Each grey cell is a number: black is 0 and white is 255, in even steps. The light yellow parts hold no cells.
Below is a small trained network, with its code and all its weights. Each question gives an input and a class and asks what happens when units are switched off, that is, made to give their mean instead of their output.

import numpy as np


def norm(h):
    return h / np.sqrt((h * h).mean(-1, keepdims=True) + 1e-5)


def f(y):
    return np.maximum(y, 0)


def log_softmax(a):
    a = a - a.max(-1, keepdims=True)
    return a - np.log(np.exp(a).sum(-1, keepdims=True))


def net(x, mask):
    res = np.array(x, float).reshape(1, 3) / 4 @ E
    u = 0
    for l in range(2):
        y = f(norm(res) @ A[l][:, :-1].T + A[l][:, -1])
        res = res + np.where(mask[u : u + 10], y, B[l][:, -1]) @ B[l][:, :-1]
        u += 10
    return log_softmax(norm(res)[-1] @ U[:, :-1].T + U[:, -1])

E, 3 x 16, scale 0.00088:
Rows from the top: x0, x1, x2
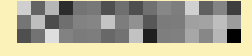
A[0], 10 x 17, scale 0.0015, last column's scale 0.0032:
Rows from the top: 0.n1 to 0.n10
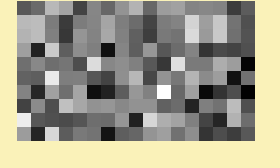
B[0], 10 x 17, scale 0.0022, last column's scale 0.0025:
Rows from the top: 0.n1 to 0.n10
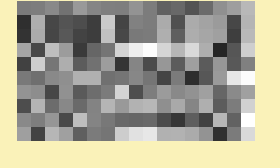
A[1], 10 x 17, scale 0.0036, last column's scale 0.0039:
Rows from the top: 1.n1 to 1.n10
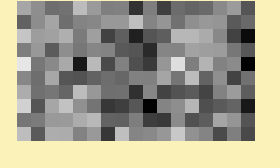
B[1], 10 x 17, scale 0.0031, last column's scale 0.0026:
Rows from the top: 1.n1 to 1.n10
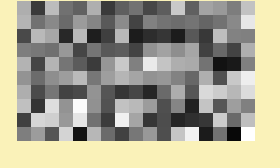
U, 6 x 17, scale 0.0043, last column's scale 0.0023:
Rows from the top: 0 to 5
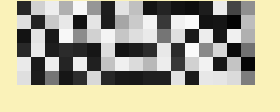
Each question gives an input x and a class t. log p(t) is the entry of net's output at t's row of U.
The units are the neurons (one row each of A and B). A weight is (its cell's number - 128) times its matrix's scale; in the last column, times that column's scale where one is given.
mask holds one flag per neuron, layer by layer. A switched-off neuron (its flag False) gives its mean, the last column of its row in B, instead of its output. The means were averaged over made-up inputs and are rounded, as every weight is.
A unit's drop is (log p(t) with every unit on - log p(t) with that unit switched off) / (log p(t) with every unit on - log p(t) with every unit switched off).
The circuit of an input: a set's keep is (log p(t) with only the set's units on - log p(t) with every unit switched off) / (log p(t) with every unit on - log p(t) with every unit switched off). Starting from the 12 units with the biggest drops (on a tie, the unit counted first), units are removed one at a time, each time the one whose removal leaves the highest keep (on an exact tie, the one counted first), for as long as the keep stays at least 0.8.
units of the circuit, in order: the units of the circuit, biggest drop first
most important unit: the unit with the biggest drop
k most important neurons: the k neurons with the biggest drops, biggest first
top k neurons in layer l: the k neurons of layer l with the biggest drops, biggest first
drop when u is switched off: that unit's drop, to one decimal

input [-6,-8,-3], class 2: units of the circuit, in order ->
[0.n8 1.n10]
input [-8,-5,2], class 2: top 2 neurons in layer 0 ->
[0.n8 0.n9]
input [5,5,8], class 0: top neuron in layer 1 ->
[1.n6]
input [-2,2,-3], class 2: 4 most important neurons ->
[0.n8 0.n6 1.n7 1.n10]
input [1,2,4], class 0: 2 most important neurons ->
[0.n6 1.n9]
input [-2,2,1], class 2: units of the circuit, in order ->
[0.n9 1.n10]
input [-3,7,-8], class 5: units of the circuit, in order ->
[0.n4 1.n1]
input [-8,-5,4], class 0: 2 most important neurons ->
[0.n4 0.n10]
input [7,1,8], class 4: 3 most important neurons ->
[1.n6 0.n3 0.n2]
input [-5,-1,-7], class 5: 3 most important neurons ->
[0.n4 0.n10 0.n9]
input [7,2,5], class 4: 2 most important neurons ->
[0.n3 0.n2]
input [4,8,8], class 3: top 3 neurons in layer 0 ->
[0.n3 0.n2 0.n9]
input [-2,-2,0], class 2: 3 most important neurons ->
[0.n4 0.n10 1.n10]
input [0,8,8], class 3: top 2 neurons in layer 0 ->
[0.n3 0.n2]
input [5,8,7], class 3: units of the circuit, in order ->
[0.n3]
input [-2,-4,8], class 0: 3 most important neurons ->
[0.n6 1.n9 0.n1]
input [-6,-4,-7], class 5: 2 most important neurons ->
[0.n4 0.n10]
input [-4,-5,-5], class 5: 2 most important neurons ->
[0.n9 0.n4]
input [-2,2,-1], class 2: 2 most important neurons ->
[1.n10 1.n7]
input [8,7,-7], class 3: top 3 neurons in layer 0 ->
[0.n3 0.n2 0.n6]
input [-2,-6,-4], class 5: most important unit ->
0.n9
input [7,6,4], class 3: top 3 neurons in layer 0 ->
[0.n3 0.n2 0.n4]
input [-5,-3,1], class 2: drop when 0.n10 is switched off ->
0.1
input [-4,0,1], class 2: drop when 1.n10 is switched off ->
0.3
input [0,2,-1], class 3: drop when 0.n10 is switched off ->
0.4
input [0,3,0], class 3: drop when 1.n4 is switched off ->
0.0
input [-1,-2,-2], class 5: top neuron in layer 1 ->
[1.n7]
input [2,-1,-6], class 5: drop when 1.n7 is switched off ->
0.1
